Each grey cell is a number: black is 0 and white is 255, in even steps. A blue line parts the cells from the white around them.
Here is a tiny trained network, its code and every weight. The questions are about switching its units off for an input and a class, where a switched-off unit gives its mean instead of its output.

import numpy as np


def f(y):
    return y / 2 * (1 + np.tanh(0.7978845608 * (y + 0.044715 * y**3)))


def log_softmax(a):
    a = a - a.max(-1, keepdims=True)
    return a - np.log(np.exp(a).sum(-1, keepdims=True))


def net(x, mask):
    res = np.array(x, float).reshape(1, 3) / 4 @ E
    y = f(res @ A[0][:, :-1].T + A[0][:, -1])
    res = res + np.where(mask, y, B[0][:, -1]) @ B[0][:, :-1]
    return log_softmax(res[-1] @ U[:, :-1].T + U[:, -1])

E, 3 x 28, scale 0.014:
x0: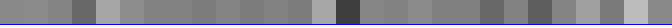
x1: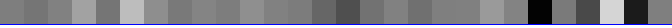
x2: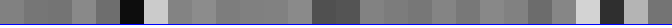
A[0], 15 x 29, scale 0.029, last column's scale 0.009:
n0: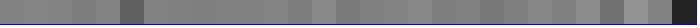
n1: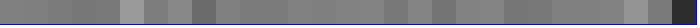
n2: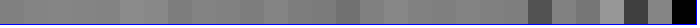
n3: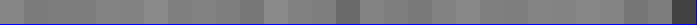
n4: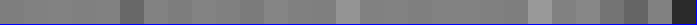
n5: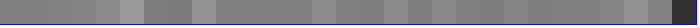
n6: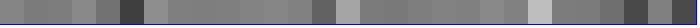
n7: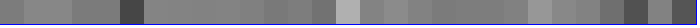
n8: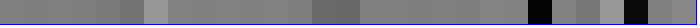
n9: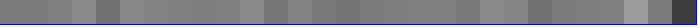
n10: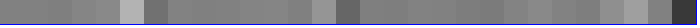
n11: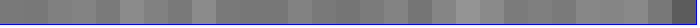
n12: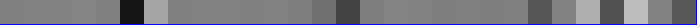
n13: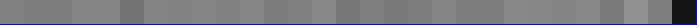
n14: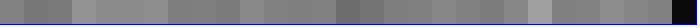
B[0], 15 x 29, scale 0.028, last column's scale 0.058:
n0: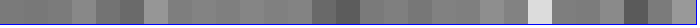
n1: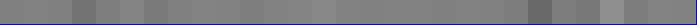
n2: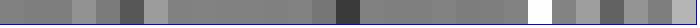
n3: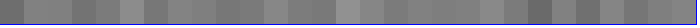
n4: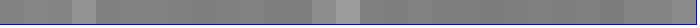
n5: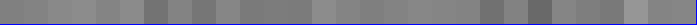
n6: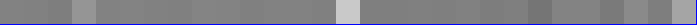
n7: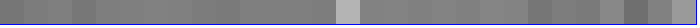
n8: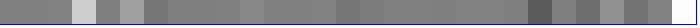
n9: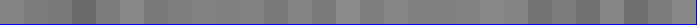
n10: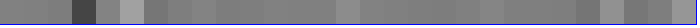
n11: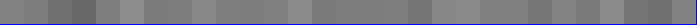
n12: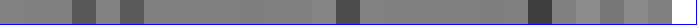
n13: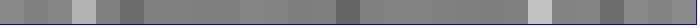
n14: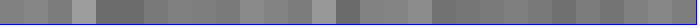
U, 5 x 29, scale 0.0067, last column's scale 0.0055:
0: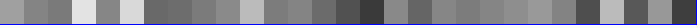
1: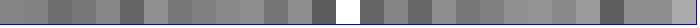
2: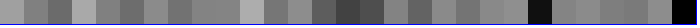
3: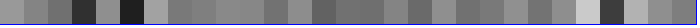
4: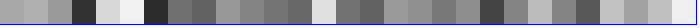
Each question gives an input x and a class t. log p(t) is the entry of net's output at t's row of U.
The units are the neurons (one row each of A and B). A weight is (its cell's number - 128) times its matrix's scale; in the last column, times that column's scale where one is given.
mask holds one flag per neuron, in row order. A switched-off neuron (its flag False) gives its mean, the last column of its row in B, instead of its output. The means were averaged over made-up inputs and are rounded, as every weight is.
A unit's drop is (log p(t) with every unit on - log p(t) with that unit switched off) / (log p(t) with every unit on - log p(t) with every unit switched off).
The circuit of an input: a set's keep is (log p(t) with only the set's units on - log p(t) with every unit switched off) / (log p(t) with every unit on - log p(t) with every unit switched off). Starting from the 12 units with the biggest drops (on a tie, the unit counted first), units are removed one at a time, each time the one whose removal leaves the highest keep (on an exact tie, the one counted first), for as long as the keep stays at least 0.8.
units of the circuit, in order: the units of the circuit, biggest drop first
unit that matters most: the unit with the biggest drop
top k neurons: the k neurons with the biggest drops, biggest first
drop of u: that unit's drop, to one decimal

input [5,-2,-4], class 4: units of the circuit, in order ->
[n8; n12]
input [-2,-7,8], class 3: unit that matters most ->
n12
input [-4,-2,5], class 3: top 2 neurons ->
[n8; n12]
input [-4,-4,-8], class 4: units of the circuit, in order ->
[n8; n12]
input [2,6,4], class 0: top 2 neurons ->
[n8; n2]
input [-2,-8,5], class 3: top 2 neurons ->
[n12; n8]
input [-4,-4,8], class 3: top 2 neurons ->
[n12; n8]
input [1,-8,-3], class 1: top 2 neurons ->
[n8; n12]
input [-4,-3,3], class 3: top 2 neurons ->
[n8; n12]
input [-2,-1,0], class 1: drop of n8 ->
0.6
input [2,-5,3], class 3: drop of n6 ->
0.0
